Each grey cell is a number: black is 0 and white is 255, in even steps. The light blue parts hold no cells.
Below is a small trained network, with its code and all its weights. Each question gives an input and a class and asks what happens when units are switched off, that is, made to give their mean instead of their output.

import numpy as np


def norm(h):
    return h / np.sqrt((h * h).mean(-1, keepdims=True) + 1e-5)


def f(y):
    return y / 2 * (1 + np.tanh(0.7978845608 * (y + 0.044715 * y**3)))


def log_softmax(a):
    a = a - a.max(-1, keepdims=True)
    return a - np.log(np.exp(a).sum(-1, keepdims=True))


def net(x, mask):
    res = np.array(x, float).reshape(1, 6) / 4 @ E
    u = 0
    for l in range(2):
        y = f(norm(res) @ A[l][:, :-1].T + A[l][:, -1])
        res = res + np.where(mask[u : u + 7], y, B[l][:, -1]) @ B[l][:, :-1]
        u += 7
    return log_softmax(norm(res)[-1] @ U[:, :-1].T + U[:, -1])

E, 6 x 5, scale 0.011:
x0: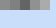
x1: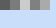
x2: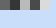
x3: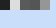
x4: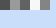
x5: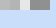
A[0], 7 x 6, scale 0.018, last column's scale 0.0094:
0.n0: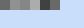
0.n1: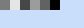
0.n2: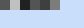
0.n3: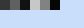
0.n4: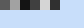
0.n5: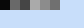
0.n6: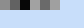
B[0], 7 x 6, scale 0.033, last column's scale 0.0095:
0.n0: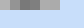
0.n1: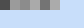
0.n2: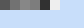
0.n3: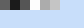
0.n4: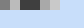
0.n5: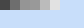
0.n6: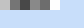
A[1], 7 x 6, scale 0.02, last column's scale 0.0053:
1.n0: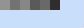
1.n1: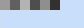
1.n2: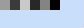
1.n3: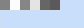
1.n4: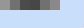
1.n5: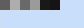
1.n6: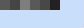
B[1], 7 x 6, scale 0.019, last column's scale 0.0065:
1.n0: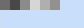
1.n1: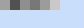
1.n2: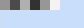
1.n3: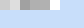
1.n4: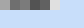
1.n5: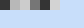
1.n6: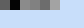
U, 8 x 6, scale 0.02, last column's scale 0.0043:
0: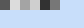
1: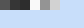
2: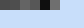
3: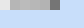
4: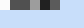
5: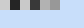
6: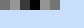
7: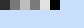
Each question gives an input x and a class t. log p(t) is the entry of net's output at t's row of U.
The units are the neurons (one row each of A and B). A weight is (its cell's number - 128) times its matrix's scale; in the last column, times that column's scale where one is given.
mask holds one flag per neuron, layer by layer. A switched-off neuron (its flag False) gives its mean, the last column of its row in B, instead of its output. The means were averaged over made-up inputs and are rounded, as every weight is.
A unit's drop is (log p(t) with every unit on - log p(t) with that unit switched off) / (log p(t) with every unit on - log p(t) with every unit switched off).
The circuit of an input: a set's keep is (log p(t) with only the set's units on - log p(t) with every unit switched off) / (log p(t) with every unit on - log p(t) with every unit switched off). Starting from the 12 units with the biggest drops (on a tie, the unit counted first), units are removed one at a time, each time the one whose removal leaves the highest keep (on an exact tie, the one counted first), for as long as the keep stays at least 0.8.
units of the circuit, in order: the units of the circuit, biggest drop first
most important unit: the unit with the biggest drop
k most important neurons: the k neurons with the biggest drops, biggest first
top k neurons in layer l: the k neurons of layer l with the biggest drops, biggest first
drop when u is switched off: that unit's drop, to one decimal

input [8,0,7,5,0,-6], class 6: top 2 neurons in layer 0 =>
(0.n4, 0.n1)
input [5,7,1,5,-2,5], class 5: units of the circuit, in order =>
(0.n1, 0.n5)
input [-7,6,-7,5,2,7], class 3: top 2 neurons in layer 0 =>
(0.n0, 0.n2)
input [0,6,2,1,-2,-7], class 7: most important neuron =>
(0.n5)
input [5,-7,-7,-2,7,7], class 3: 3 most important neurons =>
(1.n3, 0.n0, 0.n2)
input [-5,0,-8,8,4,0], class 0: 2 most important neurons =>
(0.n2, 1.n5)
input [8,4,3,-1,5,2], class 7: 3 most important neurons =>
(0.n6, 0.n3, 0.n2)
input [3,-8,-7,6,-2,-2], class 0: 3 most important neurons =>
(0.n1, 0.n2, 1.n5)
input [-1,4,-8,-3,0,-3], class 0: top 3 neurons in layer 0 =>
(0.n1, 0.n2, 0.n4)
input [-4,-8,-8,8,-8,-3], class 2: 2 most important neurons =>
(0.n2, 1.n6)
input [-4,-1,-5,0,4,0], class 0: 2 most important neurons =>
(0.n1, 0.n2)
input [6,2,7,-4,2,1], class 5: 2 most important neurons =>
(0.n3, 0.n5)
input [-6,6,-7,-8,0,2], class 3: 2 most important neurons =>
(0.n6, 0.n2)
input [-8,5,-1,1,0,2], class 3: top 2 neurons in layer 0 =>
(0.n2, 0.n5)
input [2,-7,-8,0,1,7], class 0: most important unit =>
1.n5
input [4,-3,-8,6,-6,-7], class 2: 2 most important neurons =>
(0.n2, 1.n5)
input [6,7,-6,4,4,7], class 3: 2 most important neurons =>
(1.n3, 0.n2)
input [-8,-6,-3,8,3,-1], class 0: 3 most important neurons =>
(0.n2, 0.n1, 1.n5)
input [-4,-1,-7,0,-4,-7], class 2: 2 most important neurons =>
(0.n2, 1.n5)
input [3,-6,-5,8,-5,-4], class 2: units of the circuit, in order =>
(0.n2)
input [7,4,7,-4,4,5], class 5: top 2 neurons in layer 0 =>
(0.n3, 0.n5)
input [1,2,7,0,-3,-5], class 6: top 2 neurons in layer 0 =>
(0.n4, 0.n3)
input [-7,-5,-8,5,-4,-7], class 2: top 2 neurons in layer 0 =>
(0.n2, 0.n6)
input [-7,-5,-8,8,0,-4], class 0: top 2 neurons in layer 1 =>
(1.n5, 1.n3)
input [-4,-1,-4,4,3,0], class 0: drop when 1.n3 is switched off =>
0.1
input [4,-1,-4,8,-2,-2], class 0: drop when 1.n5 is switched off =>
0.2
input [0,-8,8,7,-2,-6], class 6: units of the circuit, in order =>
(0.n4)
